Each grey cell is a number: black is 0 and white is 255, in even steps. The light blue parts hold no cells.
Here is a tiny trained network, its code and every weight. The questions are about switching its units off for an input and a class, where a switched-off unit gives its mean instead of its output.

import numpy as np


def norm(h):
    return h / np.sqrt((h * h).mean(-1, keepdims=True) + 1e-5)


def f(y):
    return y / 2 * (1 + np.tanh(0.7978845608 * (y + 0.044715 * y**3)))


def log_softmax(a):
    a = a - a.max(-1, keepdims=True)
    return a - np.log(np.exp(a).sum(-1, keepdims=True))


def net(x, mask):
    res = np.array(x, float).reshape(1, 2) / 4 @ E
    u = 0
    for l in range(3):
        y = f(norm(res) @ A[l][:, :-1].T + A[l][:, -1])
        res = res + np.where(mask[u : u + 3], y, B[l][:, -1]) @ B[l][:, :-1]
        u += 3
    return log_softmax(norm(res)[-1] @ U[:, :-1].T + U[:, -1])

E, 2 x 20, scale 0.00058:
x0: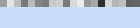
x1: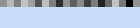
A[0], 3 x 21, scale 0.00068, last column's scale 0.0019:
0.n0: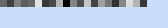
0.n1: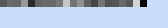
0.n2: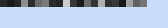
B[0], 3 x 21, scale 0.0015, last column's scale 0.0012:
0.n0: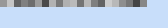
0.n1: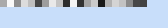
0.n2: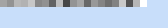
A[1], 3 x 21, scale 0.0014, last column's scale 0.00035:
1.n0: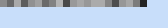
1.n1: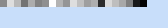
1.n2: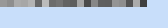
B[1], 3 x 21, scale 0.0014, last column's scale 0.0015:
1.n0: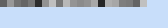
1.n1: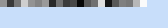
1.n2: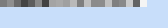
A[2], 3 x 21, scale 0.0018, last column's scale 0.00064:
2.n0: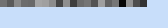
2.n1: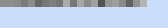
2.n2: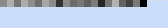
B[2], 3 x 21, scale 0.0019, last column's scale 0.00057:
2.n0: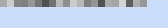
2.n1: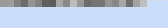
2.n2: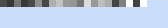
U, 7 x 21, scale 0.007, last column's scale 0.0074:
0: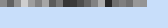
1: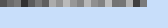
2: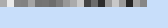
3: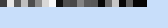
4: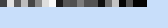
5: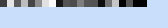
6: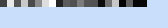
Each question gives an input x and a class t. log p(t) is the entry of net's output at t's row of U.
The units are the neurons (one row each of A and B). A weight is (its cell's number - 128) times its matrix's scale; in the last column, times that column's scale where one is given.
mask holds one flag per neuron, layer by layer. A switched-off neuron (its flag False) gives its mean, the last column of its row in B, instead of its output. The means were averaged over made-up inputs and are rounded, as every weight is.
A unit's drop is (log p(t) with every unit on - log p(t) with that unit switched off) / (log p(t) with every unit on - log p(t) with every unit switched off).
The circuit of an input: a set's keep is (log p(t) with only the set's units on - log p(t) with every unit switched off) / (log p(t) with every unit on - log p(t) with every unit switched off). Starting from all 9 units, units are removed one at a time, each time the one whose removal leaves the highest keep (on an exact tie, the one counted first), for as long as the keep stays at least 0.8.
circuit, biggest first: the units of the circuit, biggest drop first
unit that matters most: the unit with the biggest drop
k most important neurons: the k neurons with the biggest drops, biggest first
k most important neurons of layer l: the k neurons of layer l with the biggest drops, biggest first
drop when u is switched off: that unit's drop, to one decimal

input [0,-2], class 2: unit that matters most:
2.n2
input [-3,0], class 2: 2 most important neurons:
1.n1; 2.n2
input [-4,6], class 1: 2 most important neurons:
2.n2; 1.n1
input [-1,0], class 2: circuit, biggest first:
1.n1; 2.n2
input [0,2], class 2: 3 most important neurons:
2.n2; 1.n0; 1.n2
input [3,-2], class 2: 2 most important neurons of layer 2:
2.n0; 2.n2
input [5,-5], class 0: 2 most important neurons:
1.n1; 1.n2
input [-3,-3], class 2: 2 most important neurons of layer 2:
2.n2; 2.n1
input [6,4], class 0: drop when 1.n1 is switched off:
1.1
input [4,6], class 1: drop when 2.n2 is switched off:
1.1
